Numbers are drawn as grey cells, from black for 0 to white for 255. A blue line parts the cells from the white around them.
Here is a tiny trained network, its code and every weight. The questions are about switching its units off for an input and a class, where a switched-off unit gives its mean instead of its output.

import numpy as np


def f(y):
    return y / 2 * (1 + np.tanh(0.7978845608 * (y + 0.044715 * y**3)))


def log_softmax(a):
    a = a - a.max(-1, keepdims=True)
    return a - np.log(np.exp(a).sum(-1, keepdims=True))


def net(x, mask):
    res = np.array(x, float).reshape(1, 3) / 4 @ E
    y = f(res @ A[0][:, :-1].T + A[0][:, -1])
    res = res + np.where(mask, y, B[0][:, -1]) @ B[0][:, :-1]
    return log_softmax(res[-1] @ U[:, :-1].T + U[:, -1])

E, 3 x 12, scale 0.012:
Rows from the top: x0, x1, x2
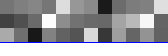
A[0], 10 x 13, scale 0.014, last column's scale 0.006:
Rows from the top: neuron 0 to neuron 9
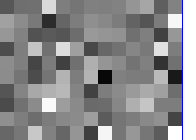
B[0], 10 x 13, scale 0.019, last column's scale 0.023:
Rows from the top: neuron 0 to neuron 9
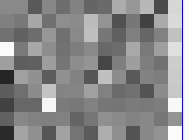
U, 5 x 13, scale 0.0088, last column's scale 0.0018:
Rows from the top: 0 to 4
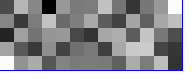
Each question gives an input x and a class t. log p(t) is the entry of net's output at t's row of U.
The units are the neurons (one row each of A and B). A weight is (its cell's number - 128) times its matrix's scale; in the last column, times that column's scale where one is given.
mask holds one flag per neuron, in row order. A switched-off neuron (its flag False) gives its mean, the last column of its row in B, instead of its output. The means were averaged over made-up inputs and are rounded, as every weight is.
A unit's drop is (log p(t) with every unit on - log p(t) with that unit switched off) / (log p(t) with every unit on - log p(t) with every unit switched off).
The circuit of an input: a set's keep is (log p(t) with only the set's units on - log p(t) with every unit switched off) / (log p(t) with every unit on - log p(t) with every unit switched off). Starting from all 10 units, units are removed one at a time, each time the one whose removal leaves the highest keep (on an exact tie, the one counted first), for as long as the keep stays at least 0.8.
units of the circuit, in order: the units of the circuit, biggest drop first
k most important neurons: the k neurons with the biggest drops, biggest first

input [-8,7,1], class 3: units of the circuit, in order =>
(neuron 0)
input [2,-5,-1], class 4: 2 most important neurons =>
(neuron 7; neuron 9)
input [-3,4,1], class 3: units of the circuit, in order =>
(neuron 5; neuron 0)
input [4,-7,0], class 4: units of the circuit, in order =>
(neuron 3; neuron 7)
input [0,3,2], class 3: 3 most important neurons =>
(neuron 9; neuron 1; neuron 5)
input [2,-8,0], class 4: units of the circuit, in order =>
(neuron 9; neuron 7)
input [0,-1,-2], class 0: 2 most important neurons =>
(neuron 7; neuron 4)
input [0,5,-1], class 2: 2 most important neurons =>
(neuron 3; neuron 1)
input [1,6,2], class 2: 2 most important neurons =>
(neuron 3; neuron 4)
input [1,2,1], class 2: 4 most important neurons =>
(neuron 3; neuron 4; neuron 1; neuron 2)
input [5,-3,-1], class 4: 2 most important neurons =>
(neuron 3; neuron 9)
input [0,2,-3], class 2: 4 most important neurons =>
(neuron 1; neuron 4; neuron 2; neuron 9)
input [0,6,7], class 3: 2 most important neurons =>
(neuron 9; neuron 4)
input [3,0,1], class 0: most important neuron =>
(neuron 7)
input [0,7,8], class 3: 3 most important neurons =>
(neuron 9; neuron 4; neuron 0)
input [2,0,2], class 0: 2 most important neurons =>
(neuron 7; neuron 0)
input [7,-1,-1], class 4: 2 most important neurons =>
(neuron 3; neuron 9)
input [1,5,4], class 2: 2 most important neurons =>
(neuron 3; neuron 5)
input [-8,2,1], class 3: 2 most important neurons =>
(neuron 4; neuron 5)
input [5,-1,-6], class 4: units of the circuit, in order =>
(neuron 3)
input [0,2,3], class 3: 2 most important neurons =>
(neuron 9; neuron 1)
